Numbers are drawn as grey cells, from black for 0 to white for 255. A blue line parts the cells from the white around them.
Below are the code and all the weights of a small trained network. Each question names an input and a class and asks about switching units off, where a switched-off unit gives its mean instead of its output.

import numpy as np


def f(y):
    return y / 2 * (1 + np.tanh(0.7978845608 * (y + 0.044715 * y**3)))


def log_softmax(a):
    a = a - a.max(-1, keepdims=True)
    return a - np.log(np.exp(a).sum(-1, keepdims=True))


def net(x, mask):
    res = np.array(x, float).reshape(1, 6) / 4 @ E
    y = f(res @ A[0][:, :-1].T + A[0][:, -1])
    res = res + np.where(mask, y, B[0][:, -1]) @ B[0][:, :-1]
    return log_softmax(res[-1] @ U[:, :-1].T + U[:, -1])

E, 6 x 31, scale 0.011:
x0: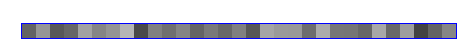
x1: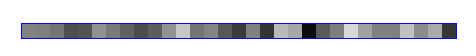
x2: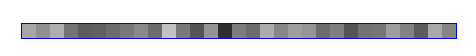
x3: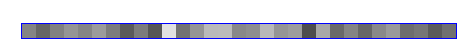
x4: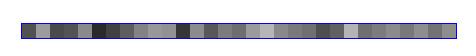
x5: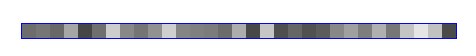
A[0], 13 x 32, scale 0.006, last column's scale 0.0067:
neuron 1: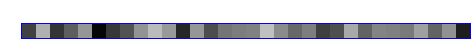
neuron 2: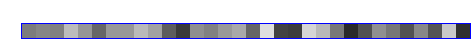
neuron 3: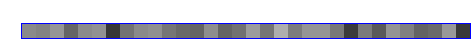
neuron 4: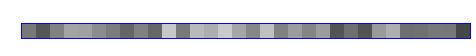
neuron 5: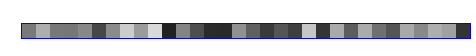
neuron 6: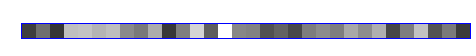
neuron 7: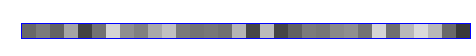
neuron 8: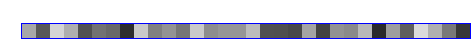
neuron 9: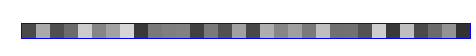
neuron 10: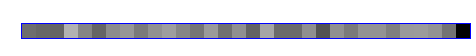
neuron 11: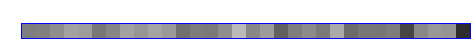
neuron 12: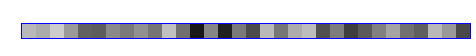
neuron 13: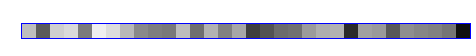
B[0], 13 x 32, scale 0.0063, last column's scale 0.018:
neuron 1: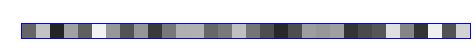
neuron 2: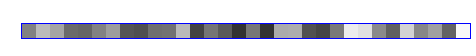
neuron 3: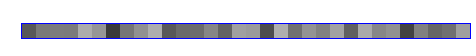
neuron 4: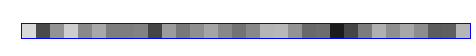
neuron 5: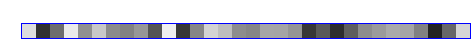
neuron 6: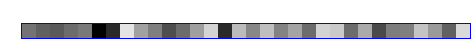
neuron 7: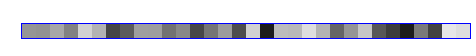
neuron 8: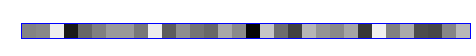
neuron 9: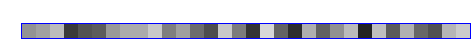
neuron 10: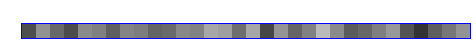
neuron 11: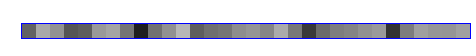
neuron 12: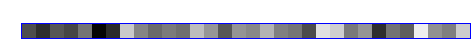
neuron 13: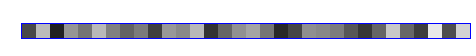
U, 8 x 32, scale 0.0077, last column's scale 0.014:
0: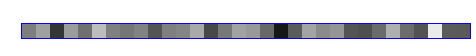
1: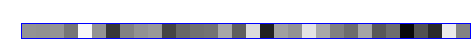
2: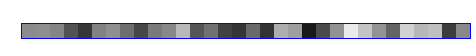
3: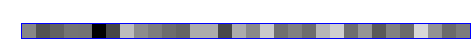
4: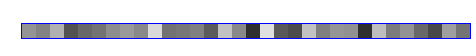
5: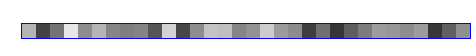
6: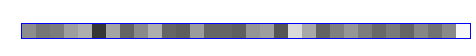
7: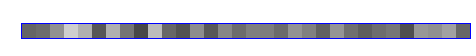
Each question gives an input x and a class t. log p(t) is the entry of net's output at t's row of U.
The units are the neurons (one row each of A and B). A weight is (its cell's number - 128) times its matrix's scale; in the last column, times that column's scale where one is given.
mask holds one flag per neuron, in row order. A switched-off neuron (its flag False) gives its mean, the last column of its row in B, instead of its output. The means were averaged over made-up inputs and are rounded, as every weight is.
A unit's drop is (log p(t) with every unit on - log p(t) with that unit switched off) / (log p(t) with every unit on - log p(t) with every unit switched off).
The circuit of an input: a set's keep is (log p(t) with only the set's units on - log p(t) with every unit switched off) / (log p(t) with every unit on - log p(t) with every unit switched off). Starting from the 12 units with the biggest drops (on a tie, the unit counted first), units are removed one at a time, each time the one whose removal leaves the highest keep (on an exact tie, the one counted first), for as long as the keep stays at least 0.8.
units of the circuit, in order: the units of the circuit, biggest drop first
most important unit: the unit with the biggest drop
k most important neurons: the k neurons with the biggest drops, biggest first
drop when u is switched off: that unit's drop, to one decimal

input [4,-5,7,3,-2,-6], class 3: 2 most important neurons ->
neuron 12; neuron 7
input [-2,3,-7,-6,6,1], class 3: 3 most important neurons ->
neuron 6; neuron 13; neuron 2
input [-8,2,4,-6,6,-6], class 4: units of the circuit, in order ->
neuron 8
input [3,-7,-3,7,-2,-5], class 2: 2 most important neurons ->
neuron 2; neuron 5
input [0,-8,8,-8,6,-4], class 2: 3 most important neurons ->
neuron 2; neuron 6; neuron 11
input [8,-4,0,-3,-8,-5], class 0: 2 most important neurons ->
neuron 13; neuron 8
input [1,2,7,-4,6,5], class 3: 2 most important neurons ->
neuron 12; neuron 13
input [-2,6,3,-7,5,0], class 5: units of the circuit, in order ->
neuron 5; neuron 2
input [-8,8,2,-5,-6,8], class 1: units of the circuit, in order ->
neuron 7; neuron 2
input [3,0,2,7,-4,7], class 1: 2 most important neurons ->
neuron 7; neuron 5
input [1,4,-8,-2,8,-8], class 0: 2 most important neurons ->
neuron 1; neuron 7
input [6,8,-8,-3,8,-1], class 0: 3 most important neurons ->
neuron 1; neuron 2; neuron 12
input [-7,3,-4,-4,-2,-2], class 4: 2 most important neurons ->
neuron 8; neuron 2
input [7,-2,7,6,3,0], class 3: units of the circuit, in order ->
neuron 12
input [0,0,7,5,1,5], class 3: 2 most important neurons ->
neuron 12; neuron 5
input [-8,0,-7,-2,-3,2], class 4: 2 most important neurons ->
neuron 8; neuron 12
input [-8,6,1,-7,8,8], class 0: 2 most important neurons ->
neuron 1; neuron 9
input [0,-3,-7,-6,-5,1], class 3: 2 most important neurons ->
neuron 6; neuron 1
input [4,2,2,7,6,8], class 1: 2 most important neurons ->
neuron 7; neuron 5
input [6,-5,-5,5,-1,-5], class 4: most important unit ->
neuron 7
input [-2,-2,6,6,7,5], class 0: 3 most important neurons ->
neuron 1; neuron 5; neuron 6
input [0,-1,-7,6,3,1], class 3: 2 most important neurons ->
neuron 6; neuron 5
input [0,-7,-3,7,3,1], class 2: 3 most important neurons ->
neuron 2; neuron 5; neuron 11
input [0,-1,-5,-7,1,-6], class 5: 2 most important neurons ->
neuron 5; neuron 7
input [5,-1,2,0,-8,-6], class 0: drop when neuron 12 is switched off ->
0.0
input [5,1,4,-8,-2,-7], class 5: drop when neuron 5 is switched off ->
1.0
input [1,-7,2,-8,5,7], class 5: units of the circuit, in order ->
neuron 5
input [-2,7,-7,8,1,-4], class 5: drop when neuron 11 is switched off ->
0.1
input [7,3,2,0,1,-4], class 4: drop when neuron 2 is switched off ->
0.2
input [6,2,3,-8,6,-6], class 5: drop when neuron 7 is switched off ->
0.2
